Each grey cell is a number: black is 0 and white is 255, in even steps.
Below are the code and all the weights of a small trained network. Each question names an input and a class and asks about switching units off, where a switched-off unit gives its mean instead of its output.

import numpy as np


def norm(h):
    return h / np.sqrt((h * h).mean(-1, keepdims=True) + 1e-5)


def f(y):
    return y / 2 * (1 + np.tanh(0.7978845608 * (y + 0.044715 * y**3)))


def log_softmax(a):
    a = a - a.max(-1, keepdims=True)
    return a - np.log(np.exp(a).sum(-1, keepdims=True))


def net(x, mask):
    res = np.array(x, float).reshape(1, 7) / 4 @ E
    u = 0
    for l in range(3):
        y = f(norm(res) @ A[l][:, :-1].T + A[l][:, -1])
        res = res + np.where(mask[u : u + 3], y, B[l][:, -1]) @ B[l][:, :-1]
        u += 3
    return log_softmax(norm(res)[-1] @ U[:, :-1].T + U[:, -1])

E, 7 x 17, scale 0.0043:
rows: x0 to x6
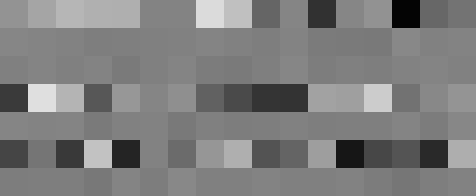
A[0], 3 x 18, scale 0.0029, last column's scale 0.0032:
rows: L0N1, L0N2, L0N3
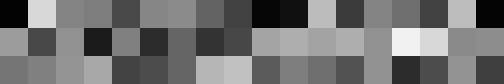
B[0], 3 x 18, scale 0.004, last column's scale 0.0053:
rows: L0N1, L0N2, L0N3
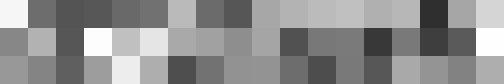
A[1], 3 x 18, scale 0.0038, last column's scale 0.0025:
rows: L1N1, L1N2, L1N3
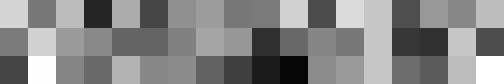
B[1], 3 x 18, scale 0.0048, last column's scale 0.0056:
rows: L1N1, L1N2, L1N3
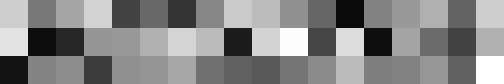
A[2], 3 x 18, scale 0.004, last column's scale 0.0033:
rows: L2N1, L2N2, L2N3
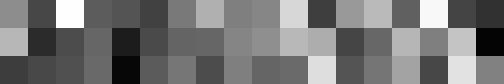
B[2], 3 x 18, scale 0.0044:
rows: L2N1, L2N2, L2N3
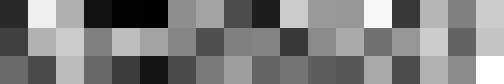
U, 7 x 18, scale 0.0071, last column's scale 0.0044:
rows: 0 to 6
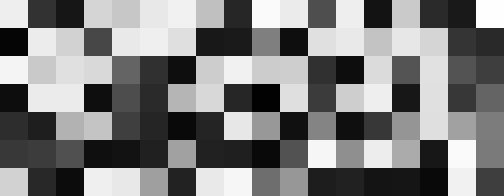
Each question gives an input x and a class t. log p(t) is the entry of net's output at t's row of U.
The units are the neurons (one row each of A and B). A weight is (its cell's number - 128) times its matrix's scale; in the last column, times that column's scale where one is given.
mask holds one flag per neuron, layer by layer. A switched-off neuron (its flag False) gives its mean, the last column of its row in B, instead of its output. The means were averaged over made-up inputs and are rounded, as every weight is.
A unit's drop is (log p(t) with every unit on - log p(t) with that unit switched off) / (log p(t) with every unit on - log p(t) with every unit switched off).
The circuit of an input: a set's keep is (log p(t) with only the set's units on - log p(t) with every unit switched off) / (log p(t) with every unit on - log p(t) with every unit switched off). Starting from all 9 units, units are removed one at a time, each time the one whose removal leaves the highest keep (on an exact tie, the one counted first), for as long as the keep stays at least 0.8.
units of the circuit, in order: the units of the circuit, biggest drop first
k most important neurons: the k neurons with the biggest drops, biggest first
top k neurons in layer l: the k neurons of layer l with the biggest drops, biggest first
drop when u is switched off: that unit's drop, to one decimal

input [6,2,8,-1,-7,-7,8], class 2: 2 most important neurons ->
L1N1; L1N3
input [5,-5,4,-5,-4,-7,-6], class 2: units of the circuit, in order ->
L1N1
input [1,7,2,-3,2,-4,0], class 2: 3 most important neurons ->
L1N2; L0N3; L1N1
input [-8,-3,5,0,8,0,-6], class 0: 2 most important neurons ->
L0N2; L2N1
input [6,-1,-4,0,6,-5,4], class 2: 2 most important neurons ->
L1N1; L1N3
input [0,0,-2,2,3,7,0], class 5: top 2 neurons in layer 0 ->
L0N1; L0N2
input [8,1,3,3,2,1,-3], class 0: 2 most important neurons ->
L1N2; L2N3
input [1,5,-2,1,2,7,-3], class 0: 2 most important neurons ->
L1N2; L0N1
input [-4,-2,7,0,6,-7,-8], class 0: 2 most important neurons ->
L0N2; L2N1
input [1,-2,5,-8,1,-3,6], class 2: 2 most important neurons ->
L0N2; L1N2
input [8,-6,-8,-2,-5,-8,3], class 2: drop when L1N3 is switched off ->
0.4
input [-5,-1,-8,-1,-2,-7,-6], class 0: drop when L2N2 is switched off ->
0.1
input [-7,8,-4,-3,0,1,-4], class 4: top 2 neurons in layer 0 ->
L0N3; L0N1
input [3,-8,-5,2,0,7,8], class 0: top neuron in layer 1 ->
L1N2
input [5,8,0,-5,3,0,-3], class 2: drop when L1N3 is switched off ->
0.0
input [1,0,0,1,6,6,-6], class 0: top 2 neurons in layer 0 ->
L0N1; L0N2
